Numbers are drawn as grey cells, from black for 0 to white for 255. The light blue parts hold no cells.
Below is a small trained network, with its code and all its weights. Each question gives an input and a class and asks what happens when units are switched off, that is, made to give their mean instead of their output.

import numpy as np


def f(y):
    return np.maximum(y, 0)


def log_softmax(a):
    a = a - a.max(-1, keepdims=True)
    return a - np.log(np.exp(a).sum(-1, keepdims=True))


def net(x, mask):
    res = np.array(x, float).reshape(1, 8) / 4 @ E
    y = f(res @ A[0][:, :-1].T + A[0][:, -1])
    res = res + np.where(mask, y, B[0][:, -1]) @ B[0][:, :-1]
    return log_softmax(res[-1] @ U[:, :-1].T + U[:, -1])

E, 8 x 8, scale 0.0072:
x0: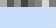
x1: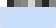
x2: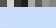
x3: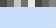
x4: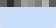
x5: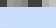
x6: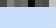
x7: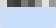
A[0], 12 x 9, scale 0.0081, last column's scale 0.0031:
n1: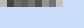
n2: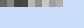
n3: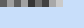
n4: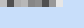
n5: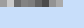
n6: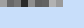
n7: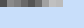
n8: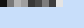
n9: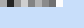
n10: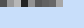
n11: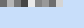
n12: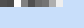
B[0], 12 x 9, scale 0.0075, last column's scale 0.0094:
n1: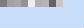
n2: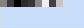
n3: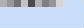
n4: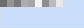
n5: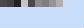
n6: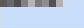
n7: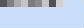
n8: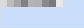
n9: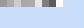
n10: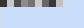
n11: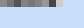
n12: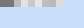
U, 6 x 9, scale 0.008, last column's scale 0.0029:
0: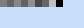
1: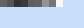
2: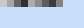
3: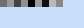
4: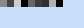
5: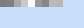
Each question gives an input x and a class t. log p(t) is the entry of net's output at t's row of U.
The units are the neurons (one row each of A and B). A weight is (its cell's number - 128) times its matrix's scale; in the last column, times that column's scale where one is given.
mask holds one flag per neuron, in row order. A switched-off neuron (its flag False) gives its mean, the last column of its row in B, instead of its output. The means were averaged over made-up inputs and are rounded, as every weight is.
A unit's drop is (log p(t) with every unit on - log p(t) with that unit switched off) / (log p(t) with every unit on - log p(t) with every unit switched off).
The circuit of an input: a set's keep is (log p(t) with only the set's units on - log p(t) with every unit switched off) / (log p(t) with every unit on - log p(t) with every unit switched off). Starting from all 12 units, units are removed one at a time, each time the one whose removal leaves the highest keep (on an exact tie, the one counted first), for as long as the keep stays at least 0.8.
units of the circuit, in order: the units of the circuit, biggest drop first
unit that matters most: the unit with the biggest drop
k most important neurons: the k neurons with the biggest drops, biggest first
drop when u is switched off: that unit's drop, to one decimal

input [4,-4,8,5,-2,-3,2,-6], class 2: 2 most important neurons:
[n8, n10]
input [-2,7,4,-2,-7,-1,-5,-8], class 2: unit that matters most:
n12
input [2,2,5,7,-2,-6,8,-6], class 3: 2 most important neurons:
[n10, n5]
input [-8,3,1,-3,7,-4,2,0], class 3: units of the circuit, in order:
[n12, n8]
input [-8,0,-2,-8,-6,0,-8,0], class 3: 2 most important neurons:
[n12, n1]
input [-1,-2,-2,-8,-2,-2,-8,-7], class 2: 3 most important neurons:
[n12, n7, n1]
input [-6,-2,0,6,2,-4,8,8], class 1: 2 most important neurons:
[n9, n4]
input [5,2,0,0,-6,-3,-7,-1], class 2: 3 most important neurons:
[n12, n11, n7]
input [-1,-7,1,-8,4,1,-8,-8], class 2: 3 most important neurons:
[n12, n8, n4]
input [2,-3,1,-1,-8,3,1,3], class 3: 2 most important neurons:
[n1, n3]
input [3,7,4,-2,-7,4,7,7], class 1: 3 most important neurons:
[n6, n9, n12]
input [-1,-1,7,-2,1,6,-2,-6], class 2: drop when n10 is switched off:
0.1
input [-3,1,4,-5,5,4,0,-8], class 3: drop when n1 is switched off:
0.2
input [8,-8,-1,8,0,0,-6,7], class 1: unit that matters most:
n2
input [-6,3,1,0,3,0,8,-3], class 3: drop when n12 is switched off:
-0.1
